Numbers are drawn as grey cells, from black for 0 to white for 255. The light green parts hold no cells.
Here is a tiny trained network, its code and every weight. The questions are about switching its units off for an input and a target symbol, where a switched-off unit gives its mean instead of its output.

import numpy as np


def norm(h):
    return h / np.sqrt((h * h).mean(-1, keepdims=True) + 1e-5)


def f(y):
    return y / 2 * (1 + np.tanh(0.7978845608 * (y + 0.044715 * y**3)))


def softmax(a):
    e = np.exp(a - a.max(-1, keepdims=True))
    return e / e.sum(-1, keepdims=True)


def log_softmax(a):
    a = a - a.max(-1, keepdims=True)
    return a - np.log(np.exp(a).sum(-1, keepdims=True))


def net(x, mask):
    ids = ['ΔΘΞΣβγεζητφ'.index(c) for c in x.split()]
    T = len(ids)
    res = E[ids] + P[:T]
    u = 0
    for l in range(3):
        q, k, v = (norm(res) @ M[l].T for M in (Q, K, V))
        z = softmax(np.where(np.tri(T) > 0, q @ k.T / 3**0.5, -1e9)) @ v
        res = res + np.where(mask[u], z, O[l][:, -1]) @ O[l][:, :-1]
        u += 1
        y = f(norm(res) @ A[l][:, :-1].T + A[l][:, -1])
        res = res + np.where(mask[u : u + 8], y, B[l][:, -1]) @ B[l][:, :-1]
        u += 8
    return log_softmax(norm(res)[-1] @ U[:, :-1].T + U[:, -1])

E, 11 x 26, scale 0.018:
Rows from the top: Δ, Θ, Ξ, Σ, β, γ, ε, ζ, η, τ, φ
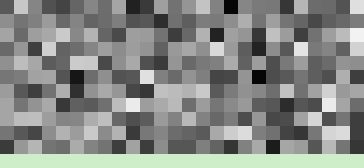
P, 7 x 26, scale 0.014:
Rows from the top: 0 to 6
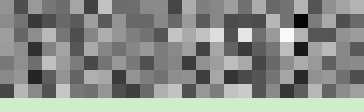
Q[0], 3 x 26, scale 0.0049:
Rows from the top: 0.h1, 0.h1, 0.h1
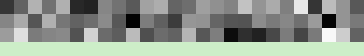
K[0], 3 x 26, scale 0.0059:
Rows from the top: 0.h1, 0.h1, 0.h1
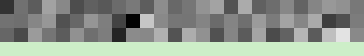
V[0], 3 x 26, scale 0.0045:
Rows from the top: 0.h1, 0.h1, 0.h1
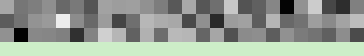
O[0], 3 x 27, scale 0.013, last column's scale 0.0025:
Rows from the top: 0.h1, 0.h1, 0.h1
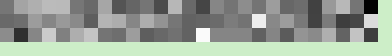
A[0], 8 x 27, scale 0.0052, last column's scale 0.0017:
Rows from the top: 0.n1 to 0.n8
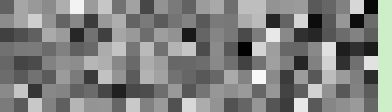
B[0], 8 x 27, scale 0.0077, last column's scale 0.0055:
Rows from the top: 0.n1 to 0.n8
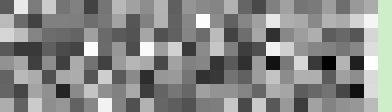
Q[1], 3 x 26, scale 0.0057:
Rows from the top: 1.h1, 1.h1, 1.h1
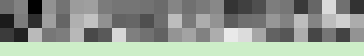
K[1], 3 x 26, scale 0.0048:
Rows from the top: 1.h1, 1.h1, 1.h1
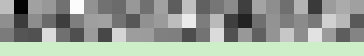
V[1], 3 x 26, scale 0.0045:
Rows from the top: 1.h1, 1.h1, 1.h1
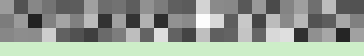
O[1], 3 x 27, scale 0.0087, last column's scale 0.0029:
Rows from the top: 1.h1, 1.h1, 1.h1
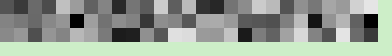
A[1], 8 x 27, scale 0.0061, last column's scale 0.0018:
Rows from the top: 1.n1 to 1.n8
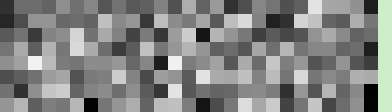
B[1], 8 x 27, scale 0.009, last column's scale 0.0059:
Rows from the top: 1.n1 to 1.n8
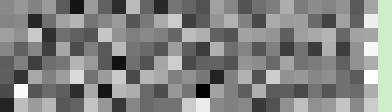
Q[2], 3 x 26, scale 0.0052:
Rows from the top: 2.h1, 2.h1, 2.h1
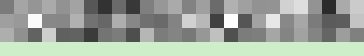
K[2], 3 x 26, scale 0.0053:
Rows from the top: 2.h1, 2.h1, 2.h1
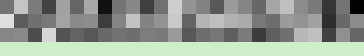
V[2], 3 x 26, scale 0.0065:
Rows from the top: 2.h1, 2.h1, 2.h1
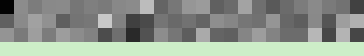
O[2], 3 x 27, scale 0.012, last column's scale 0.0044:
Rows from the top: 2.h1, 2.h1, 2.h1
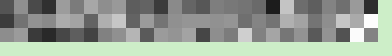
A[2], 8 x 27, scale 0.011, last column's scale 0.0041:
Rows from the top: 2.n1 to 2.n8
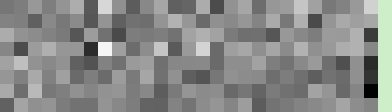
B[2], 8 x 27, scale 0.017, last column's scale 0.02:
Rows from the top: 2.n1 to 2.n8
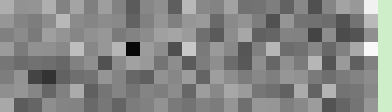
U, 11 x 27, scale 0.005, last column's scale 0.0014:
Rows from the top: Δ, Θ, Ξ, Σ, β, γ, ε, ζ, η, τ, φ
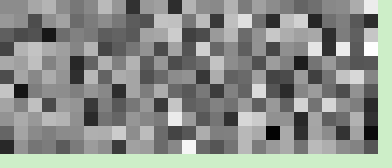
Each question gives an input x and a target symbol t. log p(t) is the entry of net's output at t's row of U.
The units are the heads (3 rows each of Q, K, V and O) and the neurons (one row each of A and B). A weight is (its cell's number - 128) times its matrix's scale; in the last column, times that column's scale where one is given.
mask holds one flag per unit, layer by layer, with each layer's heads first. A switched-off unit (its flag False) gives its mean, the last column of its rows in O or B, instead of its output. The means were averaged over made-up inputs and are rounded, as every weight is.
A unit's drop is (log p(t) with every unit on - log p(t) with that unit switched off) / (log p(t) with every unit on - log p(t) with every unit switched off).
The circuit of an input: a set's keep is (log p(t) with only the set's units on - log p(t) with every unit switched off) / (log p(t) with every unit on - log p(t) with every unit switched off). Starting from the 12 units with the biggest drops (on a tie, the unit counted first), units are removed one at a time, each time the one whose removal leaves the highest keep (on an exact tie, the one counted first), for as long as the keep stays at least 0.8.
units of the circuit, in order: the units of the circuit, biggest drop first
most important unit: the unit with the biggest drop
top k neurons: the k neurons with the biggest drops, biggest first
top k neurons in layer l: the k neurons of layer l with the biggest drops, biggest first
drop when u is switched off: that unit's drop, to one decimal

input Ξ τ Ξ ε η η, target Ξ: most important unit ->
0.n4
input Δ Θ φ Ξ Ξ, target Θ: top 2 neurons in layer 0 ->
0.n2, 0.n4
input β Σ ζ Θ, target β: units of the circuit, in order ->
0.h1, 1.h1, 2.n4
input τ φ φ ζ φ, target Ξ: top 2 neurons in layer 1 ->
1.n1, 1.n2
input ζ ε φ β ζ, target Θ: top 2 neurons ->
1.n7, 2.n4
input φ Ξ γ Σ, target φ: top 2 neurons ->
1.n1, 0.n8
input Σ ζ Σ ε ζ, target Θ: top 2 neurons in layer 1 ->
1.n7, 1.n6
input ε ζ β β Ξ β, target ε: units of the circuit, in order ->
0.h1, 2.n4, 2.h1
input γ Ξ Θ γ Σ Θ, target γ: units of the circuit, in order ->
0.h1, 1.n7, 2.n4
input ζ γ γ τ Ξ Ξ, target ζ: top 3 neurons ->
1.n4, 2.n4, 2.n7
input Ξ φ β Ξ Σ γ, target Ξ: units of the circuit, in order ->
0.h1, 0.n4, 2.n1
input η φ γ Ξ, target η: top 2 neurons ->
1.n7, 2.n4
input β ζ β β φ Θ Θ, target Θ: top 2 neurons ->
2.n4, 0.n5
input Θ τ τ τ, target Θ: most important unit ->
1.h1
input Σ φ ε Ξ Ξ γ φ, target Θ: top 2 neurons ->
2.n4, 0.n3
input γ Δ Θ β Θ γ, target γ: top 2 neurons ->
1.n7, 2.n4
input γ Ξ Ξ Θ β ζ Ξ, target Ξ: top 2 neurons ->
0.n2, 1.n4
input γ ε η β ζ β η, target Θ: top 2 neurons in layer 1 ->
1.n2, 1.n7
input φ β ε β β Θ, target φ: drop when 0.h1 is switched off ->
0.8
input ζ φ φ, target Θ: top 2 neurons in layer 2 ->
2.n4, 2.n3
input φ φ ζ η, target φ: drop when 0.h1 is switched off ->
0.7
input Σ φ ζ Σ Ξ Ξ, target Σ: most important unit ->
2.h1
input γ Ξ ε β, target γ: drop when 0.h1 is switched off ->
0.5
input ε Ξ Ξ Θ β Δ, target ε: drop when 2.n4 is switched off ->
0.3
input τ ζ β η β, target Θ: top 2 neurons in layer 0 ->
0.n2, 0.n8
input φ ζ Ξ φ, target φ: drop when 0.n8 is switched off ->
0.2
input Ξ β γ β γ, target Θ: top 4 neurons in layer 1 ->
1.n7, 1.n2, 1.n6, 1.n4
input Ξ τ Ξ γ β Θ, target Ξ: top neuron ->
0.n4
